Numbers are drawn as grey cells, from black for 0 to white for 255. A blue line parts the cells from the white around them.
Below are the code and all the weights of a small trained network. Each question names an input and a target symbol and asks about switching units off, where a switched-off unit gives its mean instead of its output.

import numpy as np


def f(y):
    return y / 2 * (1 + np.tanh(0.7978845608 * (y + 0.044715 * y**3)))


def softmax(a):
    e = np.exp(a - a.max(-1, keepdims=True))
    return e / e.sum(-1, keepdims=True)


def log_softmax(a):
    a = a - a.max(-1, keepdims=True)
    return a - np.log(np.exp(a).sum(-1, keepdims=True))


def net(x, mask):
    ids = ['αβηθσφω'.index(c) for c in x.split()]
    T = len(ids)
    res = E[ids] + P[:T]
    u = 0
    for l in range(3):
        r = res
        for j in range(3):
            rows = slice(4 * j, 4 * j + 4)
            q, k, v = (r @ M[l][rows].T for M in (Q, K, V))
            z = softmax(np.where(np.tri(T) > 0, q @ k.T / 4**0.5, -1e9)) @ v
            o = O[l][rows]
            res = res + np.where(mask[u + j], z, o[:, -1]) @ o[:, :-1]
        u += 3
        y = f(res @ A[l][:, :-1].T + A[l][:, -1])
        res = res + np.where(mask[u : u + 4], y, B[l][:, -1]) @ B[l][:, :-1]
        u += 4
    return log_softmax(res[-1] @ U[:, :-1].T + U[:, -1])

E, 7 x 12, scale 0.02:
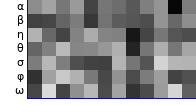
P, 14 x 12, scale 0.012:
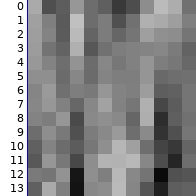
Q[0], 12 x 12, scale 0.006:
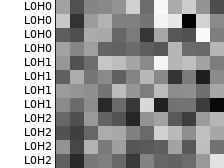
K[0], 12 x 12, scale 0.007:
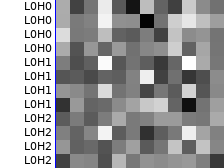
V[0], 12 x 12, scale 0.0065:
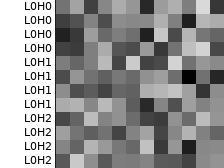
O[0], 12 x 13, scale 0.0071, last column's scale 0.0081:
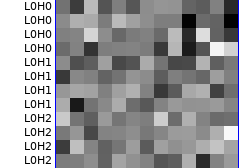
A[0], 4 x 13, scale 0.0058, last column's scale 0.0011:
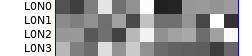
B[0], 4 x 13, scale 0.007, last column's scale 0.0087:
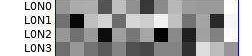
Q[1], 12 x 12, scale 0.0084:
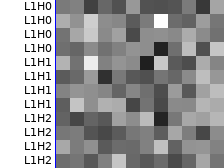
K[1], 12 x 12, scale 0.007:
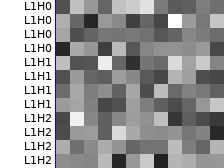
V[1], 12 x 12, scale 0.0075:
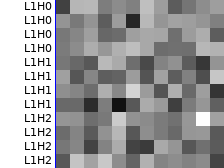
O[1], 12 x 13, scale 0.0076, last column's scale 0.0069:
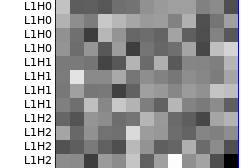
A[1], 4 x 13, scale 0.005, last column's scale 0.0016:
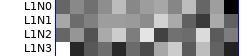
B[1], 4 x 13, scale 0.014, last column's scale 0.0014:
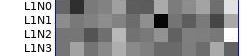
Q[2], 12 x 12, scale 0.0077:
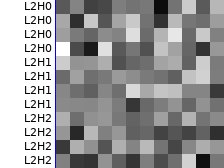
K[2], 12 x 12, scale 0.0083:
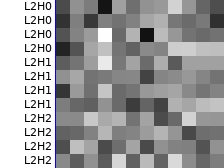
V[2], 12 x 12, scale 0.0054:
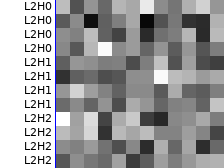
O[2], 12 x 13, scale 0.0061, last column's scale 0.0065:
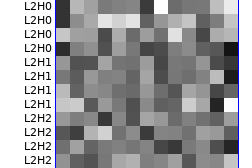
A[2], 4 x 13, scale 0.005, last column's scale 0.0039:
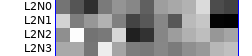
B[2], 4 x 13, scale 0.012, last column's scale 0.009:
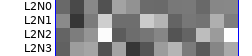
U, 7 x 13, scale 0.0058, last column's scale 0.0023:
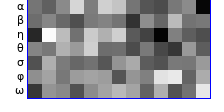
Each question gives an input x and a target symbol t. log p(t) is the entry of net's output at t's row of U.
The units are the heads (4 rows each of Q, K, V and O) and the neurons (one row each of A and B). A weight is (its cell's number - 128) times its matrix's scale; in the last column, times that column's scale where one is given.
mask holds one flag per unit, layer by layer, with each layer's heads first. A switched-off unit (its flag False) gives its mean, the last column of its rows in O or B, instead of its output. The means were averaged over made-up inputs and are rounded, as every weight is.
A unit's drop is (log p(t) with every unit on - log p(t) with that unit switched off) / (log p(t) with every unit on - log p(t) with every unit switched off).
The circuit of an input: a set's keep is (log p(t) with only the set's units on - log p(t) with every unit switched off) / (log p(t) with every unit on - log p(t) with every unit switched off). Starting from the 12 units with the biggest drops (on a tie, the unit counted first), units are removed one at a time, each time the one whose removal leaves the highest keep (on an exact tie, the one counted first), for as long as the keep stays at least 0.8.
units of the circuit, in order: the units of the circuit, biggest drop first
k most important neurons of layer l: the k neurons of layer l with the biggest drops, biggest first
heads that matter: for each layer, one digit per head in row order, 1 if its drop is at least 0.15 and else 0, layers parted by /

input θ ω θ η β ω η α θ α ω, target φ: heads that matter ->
000 / 000 / 010
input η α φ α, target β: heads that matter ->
000 / 000 / 100
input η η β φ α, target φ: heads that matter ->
110 / 101 / 000
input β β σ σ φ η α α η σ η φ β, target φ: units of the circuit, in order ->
(L1H2)
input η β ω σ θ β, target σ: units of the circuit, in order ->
(L2H0; L0N2; L0N1)
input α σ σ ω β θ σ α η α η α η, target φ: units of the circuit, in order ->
(L1H2; L0H0)
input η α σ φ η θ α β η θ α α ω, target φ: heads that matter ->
100 / 000 / 000
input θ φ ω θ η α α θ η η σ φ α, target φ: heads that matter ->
110 / 001 / 000
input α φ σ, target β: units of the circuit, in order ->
(L2H0; L0N2; L1H2)
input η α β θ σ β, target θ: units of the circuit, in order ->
(L1H0; L0N1; L1H1)
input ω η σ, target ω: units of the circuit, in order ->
(L2N2; L1H2)
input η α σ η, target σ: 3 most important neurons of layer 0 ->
(L0N1; L0N3; L0N0)
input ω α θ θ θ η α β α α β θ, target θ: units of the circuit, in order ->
(L1H0; L2H0; L0N2)
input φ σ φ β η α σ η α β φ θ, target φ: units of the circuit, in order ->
(L1H2)
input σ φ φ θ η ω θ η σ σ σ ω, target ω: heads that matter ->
010 / 101 / 110
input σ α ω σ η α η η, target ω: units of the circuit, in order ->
(L2N2; L0H0)
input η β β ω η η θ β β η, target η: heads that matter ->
110 / 000 / 000
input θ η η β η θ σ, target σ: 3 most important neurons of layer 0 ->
(L0N2; L0N1; L0N0)
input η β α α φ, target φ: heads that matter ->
000 / 001 / 000
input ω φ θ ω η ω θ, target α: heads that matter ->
000 / 101 / 000
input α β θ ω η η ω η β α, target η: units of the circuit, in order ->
(L0H0; L0H1)
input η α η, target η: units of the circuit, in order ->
(L1H0)
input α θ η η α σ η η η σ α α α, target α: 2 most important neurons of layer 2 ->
(L2N1; L2N2)
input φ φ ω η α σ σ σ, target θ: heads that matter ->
100 / 111 / 001
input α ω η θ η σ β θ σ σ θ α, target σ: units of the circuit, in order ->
(L2H0; L1H1; L0N1)
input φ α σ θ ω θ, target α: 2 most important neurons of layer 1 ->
(L1N1; L1N2)
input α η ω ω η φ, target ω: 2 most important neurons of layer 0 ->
(L0N2; L0N1)
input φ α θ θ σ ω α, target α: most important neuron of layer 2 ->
(L2N3)
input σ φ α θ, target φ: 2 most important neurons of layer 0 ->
(L0N0; L0N1)
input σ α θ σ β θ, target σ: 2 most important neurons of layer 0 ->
(L0N2; L0N3)
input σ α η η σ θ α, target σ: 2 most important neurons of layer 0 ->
(L0N2; L0N1)
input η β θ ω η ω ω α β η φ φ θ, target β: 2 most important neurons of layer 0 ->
(L0N2; L0N1)
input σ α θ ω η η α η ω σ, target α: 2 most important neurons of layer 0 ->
(L0N1; L0N0)
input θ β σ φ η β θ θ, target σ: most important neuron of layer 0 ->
(L0N2)
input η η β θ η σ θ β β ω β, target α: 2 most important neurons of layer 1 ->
(L1N2; L1N1)
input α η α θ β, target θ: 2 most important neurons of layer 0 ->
(L0N1; L0N0)
